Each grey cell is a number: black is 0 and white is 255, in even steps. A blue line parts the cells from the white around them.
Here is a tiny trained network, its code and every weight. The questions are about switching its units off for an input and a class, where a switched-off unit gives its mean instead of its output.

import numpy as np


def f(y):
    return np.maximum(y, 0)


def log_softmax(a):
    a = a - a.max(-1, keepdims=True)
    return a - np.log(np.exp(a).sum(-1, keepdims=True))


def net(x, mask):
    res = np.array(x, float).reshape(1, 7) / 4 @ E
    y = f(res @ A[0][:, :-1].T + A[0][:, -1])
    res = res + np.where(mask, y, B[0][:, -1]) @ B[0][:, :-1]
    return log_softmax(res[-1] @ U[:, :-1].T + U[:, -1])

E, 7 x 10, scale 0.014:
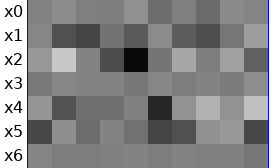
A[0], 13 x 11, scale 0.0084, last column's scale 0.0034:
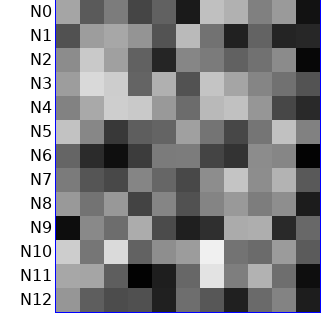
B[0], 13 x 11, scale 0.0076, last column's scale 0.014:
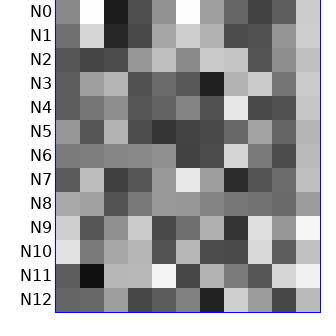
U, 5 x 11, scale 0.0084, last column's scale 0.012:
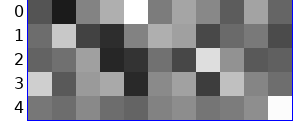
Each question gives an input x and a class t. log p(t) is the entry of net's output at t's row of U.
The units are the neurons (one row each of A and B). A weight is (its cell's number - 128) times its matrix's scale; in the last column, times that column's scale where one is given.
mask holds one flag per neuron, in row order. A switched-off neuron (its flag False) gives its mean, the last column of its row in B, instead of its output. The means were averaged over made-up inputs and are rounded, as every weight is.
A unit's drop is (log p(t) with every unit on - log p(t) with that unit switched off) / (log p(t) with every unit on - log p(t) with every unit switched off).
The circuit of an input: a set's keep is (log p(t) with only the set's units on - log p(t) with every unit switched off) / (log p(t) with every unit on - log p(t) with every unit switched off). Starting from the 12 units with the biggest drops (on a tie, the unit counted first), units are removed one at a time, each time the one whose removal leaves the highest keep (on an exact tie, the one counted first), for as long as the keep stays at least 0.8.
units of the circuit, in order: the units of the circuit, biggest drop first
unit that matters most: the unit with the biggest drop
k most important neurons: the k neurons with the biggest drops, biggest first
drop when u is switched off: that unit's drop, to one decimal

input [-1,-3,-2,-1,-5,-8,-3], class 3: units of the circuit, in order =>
(N10)
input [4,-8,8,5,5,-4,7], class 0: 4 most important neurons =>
(N11, N2, N12, N5)
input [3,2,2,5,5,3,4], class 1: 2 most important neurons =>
(N0, N7)
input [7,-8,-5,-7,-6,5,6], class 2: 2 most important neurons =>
(N4, N11)
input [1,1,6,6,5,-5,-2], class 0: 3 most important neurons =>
(N11, N2, N9)
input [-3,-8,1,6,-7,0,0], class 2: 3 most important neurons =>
(N4, N3, N0)
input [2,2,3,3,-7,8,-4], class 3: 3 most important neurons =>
(N9, N0, N7)
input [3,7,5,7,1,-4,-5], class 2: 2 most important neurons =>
(N12, N5)
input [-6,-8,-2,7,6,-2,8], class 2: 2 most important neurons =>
(N3, N4)
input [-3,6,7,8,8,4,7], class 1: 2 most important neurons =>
(N0, N7)
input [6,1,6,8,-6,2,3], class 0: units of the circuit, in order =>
(N11, N2)
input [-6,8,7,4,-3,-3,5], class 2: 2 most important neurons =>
(N12, N5)
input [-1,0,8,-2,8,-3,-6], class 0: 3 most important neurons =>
(N11, N2, N1)
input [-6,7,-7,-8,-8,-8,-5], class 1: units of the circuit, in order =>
(N11)
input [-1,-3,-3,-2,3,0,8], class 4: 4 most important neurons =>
(N11, N2, N1, N12)
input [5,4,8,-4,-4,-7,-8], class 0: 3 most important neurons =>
(N11, N2, N9)
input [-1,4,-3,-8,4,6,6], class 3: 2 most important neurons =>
(N9, N11)
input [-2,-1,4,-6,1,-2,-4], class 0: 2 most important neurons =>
(N11, N9)
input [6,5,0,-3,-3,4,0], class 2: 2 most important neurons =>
(N12, N6)
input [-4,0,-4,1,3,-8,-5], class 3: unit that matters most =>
N10
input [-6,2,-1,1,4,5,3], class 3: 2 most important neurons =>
(N9, N1)
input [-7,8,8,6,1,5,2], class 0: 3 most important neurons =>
(N11, N2, N3)
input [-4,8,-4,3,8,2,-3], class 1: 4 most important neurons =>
(N7, N0, N3, N4)
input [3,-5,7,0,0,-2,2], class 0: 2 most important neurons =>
(N11, N2)
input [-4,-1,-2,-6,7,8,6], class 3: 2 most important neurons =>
(N9, N1)
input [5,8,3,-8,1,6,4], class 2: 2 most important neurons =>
(N12, N6)
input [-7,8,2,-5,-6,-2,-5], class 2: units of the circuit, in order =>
(N12)
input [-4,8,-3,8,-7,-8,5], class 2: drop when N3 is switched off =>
-0.1
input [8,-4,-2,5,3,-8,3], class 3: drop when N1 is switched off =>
0.0
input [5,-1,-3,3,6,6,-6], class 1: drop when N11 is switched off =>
0.3
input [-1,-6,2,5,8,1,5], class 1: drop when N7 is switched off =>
0.1
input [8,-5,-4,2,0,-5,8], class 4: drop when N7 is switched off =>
-0.1
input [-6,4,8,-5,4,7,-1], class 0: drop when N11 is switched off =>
1.0
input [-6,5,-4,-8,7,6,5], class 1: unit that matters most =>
N7
